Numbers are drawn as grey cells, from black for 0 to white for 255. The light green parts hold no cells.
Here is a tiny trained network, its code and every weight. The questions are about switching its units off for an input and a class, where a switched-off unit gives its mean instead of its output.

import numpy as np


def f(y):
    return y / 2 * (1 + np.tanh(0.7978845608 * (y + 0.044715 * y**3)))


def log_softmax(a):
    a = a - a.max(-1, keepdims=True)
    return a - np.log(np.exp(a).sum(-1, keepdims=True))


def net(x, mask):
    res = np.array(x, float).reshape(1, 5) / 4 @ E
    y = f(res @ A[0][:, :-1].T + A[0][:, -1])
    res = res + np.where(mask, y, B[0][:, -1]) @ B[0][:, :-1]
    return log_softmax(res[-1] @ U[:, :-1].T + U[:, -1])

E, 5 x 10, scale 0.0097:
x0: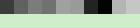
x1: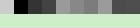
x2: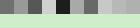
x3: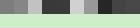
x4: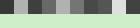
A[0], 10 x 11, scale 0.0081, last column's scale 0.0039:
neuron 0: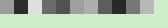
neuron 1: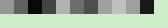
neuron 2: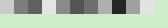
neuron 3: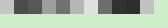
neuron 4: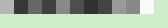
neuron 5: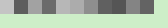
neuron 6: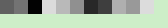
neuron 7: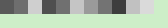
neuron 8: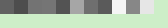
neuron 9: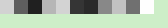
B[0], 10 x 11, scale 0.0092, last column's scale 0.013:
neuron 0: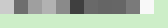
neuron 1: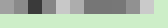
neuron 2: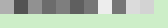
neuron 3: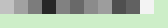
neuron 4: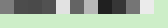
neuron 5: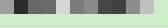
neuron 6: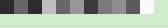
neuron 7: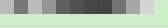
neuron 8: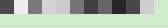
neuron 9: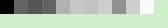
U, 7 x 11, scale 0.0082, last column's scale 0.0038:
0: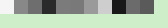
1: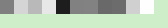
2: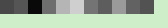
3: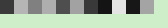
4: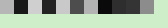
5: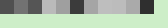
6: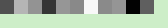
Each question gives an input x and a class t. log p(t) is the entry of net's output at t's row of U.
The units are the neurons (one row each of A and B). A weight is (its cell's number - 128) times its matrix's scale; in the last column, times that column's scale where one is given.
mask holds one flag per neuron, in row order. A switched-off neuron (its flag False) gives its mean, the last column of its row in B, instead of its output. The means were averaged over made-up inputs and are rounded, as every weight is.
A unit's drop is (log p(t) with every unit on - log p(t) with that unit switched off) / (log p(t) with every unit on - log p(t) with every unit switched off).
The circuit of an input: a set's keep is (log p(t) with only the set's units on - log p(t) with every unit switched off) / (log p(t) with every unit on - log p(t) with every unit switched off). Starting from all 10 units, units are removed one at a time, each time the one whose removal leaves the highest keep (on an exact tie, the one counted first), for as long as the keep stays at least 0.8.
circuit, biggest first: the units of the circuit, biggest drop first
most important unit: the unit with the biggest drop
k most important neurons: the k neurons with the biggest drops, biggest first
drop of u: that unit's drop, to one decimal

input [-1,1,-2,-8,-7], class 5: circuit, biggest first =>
[neuron 9]
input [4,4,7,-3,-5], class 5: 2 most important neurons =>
[neuron 2; neuron 5]
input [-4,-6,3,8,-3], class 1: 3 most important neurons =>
[neuron 4; neuron 5; neuron 7]
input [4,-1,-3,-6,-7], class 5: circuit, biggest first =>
[neuron 3; neuron 2]
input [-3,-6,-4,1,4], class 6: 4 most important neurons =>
[neuron 6; neuron 7; neuron 0; neuron 8]
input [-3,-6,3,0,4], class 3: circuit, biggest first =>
[neuron 2; neuron 9]
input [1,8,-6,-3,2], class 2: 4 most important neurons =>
[neuron 9; neuron 1; neuron 7; neuron 0]
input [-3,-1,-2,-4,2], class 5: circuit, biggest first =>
[neuron 4; neuron 3]
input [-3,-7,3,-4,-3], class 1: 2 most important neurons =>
[neuron 9; neuron 4]
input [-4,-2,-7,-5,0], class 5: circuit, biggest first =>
[neuron 3; neuron 4]
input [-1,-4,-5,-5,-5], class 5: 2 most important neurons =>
[neuron 3; neuron 4]
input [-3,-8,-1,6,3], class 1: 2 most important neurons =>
[neuron 6; neuron 4]
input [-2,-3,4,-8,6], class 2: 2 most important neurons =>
[neuron 6; neuron 1]
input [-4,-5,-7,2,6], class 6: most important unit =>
neuron 6
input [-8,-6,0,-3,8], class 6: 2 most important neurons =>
[neuron 2; neuron 0]
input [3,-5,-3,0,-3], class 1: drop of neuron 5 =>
0.2
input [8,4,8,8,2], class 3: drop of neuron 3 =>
0.0
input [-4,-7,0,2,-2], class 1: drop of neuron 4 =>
0.1
